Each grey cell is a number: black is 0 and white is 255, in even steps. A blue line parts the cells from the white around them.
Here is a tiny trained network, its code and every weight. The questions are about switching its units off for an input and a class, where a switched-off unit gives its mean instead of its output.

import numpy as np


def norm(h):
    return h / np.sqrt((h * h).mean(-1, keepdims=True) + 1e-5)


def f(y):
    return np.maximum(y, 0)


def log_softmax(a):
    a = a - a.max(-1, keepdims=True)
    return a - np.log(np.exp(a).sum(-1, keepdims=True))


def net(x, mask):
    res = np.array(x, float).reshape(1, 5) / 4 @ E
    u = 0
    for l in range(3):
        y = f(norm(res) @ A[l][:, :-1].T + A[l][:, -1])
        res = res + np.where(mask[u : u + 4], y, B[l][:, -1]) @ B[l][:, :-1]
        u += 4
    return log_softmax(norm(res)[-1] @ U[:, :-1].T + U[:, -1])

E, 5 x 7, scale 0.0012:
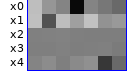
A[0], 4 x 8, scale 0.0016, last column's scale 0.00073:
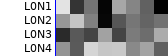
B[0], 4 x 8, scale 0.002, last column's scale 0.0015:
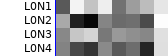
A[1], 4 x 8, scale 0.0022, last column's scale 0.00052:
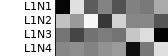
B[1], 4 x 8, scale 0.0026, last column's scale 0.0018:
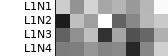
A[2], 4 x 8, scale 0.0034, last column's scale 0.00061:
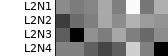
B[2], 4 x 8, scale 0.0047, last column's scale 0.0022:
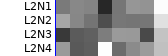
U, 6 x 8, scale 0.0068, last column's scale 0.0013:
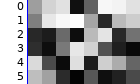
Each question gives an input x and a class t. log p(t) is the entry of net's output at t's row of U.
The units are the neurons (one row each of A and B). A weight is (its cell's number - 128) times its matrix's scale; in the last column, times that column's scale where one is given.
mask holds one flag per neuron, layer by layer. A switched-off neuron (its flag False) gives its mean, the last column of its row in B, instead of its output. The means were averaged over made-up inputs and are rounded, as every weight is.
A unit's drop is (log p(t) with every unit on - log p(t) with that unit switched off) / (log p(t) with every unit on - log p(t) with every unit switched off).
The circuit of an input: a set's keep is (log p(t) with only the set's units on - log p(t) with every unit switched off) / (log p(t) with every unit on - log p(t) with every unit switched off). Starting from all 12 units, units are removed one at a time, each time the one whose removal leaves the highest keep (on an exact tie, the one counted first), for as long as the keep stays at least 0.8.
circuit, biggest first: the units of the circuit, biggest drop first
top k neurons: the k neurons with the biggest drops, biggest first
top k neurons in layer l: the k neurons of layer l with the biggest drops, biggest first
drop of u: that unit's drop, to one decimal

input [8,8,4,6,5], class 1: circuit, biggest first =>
(L1N2)
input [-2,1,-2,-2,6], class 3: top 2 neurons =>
(L0N1, L1N1)
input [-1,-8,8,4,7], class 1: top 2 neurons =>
(L1N1, L2N1)
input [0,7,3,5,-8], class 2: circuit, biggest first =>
(L2N3, L1N1)
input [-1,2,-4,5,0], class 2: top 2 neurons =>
(L2N3, L2N4)
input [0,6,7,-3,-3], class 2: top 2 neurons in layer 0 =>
(L0N4, L0N3)
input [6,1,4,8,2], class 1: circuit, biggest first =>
(L1N2, L2N1)
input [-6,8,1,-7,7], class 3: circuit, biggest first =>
(L2N3, L0N4)
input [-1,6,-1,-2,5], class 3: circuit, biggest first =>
(L0N4, L2N3)
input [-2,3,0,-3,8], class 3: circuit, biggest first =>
(L0N1, L1N1)
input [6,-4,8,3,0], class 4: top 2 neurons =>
(L2N4, L0N2)
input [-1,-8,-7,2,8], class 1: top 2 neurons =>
(L1N1, L2N1)
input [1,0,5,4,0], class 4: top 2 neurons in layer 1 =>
(L1N1, L1N2)
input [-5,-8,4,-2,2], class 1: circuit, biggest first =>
(L1N1)
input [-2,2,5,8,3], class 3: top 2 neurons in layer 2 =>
(L2N1, L2N2)
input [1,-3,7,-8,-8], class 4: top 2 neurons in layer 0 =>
(L0N1, L0N2)
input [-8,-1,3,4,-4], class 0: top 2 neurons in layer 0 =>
(L0N2, L0N3)
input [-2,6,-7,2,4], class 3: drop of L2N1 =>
0.2
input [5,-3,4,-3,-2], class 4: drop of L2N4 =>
0.1
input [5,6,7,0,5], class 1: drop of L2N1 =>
0.0
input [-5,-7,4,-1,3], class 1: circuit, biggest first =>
(L1N1)
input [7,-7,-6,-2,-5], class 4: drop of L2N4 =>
0.4
